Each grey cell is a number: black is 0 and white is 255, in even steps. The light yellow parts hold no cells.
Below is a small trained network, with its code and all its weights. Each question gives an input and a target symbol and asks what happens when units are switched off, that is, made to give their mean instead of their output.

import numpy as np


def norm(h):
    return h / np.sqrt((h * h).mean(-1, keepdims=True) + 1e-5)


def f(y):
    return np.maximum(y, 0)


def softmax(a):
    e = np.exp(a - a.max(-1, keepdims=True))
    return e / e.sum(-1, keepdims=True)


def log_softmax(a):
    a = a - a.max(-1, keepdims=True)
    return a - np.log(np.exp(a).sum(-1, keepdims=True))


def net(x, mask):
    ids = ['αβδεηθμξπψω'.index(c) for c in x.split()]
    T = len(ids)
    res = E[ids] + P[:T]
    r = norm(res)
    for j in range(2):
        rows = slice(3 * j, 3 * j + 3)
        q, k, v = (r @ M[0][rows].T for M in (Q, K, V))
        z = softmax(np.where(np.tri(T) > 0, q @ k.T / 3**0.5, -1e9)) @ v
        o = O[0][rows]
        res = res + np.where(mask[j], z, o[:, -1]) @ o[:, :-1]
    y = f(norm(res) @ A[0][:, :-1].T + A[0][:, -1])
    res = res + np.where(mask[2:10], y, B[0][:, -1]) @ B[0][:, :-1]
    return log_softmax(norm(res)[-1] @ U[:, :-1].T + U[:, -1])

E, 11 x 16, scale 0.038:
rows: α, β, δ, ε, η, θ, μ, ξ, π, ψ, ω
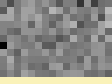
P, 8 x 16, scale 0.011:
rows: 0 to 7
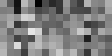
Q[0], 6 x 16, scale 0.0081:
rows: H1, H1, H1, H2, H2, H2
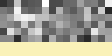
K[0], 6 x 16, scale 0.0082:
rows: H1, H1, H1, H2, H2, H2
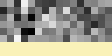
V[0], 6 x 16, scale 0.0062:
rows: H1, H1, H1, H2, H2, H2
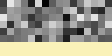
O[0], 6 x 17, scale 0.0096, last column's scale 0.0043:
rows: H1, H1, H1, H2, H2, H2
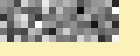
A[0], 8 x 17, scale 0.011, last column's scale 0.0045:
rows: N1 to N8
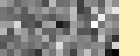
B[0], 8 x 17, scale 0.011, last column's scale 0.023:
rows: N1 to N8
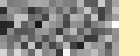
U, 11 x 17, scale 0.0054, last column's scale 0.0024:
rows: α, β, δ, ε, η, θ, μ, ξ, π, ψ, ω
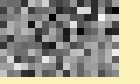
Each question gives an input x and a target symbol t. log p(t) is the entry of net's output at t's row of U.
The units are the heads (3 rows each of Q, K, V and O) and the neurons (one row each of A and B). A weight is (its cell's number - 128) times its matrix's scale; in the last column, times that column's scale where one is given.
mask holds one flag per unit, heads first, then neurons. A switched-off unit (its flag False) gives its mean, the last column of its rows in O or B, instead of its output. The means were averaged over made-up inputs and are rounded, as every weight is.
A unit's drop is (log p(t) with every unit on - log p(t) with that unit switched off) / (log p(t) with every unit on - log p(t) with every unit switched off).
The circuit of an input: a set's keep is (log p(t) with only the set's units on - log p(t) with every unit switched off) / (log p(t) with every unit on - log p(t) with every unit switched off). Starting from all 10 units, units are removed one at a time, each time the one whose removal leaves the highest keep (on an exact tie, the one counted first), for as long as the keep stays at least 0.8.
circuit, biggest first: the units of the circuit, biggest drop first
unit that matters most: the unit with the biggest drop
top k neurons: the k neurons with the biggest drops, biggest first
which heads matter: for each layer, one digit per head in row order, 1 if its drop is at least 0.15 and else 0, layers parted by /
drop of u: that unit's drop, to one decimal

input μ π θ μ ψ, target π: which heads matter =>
10
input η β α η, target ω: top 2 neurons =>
N4, N3
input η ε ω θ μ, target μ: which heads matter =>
00
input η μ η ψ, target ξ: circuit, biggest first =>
H1, N4, N2
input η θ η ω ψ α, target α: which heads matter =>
00
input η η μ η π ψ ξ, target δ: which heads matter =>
11
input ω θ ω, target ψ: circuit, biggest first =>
N8, N4
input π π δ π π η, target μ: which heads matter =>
01
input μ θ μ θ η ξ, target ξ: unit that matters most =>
H1
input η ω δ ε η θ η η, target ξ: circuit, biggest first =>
H1, N4
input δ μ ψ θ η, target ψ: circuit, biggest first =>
N8, H1
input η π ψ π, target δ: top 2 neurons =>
N6, N2
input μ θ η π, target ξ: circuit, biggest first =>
H1, N4, N2
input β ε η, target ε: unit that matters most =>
H2
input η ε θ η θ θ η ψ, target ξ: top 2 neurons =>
N4, N2
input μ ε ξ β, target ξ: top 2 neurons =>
N2, N4
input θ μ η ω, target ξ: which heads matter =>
10
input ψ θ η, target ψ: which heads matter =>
00
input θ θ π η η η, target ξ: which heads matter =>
10
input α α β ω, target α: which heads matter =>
01
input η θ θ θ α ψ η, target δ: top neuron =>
N6
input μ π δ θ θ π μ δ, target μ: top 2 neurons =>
N2, N8
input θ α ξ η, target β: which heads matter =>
10
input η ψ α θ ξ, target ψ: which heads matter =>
10
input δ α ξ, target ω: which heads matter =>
11
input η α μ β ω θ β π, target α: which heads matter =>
01
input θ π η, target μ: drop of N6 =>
0.1
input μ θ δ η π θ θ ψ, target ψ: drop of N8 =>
0.4
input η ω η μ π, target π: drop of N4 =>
0.2
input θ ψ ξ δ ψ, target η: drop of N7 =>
0.2
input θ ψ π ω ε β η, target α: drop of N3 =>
0.1
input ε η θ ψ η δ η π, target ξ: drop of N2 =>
0.1
